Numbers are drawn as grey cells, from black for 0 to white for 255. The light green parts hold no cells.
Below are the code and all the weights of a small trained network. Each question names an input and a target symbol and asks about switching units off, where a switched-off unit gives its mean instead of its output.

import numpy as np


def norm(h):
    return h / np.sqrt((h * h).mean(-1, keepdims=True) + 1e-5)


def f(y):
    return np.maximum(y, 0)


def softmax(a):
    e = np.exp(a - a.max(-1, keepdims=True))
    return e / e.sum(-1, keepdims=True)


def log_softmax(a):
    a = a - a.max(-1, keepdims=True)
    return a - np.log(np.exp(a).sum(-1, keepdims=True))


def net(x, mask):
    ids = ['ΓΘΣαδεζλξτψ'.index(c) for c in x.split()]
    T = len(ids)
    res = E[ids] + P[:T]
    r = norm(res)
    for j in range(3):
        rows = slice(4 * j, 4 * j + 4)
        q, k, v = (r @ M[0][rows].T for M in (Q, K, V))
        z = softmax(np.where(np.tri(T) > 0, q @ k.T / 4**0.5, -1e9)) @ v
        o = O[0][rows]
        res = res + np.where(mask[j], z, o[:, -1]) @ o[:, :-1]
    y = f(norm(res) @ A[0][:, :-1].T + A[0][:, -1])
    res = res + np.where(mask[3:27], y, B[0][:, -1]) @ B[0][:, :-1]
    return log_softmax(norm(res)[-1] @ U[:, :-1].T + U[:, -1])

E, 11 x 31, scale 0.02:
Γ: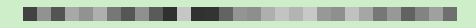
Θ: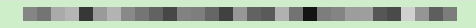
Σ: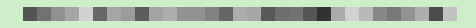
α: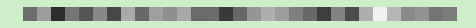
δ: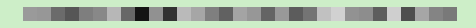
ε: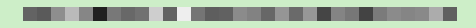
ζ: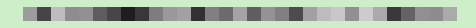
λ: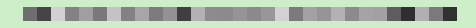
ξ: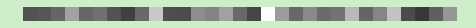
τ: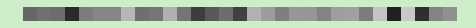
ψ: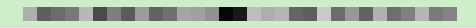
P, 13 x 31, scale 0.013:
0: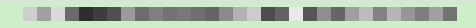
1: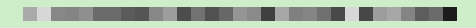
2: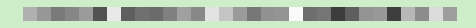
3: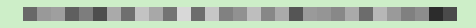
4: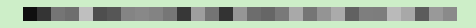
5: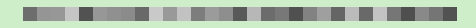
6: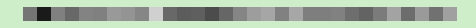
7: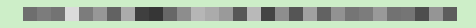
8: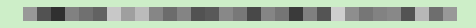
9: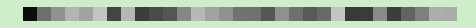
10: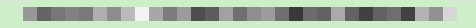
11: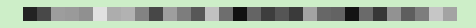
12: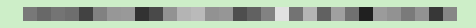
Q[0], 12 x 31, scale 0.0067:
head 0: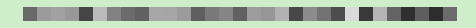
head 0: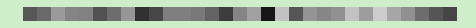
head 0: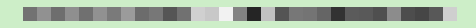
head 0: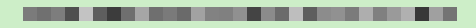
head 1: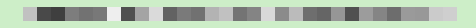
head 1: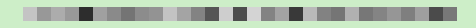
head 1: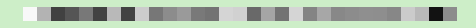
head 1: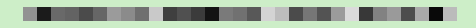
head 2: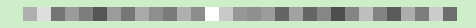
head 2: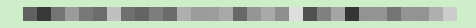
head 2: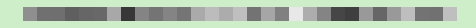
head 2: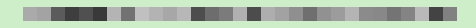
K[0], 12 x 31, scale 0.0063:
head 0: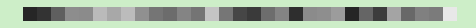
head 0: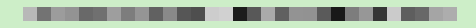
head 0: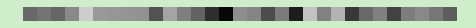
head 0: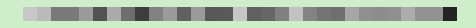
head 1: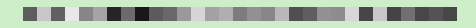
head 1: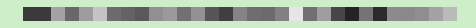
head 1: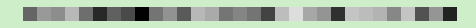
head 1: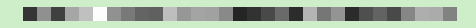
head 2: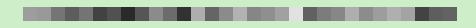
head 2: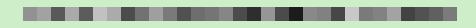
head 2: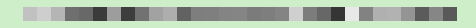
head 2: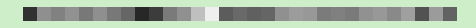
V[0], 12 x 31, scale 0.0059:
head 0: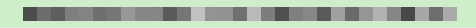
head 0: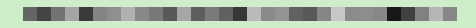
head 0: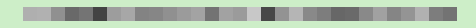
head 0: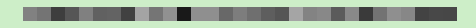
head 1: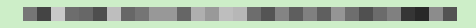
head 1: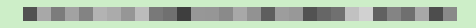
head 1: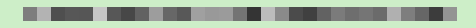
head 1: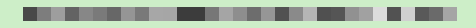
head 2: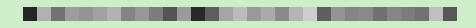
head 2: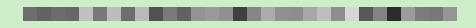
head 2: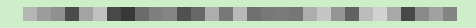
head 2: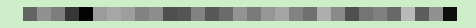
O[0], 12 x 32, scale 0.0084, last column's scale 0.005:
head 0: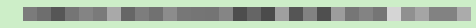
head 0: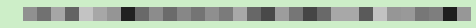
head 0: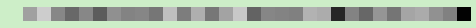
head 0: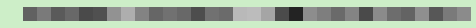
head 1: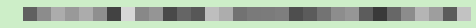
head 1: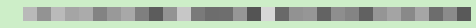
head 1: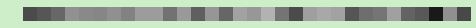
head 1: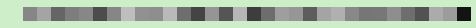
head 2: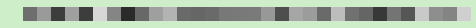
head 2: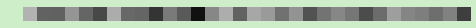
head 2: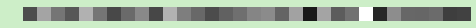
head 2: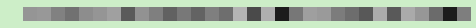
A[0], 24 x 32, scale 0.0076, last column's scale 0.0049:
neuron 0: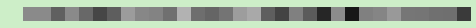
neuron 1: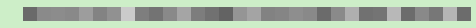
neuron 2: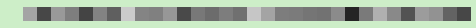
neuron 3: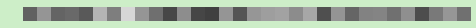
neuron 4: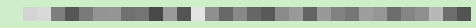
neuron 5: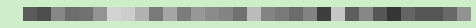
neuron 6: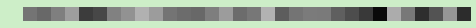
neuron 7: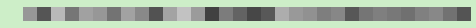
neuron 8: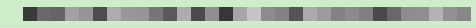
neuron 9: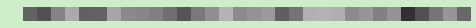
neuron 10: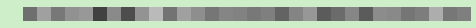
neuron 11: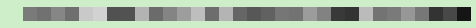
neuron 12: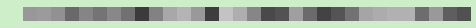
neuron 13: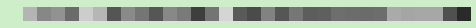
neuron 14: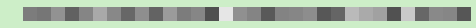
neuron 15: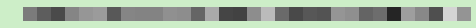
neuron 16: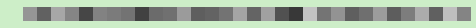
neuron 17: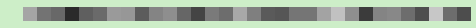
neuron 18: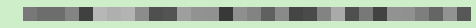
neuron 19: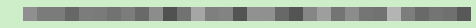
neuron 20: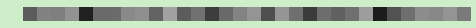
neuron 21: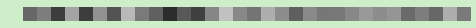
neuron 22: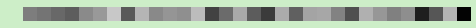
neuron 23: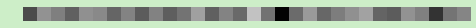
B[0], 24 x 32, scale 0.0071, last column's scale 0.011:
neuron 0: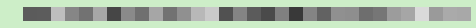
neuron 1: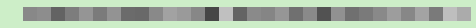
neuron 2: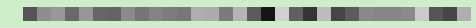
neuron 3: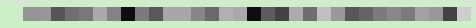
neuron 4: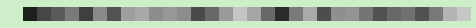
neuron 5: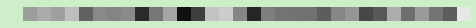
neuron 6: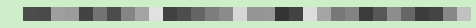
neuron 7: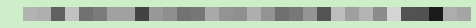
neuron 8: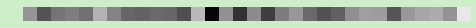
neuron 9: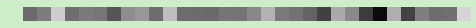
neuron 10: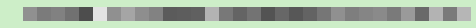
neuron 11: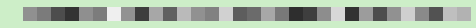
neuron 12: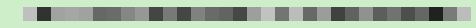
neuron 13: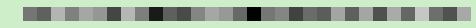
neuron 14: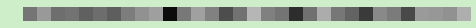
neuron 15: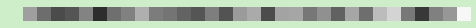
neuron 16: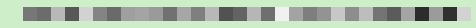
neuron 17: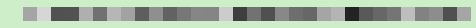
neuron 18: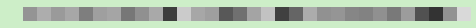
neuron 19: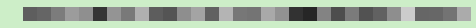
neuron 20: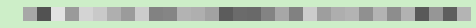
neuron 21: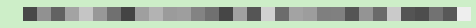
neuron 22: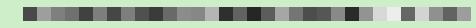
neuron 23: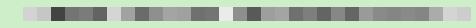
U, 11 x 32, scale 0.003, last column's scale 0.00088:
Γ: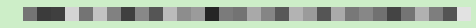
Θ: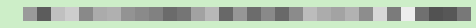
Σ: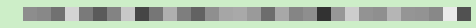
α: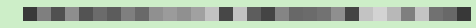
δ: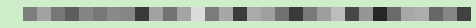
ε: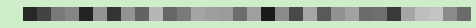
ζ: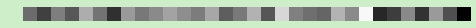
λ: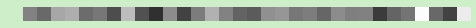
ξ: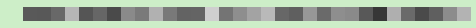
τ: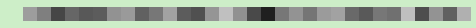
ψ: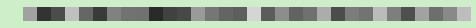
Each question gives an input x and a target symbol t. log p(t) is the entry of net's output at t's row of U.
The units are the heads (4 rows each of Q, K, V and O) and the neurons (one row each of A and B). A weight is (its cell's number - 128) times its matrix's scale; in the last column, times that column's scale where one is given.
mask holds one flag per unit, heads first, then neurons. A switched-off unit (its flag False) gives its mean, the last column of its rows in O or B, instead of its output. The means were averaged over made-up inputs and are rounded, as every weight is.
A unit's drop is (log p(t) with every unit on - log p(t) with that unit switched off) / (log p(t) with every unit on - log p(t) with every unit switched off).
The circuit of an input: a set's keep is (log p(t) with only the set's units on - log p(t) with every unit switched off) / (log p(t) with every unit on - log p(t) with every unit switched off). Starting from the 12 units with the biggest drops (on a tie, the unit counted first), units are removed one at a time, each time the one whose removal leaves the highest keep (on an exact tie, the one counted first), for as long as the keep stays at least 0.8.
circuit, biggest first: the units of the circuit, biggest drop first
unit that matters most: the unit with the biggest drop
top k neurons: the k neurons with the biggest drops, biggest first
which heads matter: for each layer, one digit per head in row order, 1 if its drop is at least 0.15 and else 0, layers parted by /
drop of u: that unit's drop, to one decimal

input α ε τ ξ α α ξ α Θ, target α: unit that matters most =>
head 1
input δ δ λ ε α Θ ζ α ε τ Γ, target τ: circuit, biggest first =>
head 1; neuron 17
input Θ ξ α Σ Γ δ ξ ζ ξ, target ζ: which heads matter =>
011
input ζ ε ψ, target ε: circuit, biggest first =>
head 1; head 2
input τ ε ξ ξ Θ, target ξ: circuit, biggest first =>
head 1; neuron 6
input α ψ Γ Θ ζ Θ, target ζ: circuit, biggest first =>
head 2; head 1
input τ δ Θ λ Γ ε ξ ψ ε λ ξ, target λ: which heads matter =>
110
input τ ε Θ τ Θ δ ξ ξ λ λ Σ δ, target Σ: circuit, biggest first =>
head 2; head 1
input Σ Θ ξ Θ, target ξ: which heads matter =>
111
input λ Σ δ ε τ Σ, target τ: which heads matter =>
011
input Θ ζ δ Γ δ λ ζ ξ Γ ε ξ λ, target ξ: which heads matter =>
010
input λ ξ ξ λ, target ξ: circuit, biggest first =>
head 1; head 0
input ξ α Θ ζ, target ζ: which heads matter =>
100
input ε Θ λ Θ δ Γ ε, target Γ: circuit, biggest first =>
head 2; head 1
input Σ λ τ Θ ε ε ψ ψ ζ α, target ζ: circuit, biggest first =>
head 2; neuron 20
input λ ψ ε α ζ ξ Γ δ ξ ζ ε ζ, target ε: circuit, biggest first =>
head 1
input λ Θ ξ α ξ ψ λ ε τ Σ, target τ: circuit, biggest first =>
head 1; head 2
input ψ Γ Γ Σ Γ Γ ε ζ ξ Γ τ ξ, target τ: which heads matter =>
111
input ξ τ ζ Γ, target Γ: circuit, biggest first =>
neuron 8; neuron 3
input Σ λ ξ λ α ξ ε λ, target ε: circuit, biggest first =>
head 1
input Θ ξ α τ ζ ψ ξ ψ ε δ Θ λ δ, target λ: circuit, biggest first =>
head 1; neuron 13
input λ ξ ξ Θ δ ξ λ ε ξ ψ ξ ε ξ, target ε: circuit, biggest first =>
head 1; head 2
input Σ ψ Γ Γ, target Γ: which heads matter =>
001
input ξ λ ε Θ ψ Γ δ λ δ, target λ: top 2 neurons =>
neuron 13; neuron 11
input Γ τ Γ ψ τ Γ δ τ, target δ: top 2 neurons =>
neuron 11; neuron 14
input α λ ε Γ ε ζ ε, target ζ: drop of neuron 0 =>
0.0
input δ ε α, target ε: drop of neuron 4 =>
0.1
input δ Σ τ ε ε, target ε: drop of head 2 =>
0.2
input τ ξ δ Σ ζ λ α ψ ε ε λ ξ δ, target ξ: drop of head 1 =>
0.6
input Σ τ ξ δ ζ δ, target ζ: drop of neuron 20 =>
0.2
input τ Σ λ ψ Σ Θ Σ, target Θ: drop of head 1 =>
0.1
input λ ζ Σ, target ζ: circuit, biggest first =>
head 2
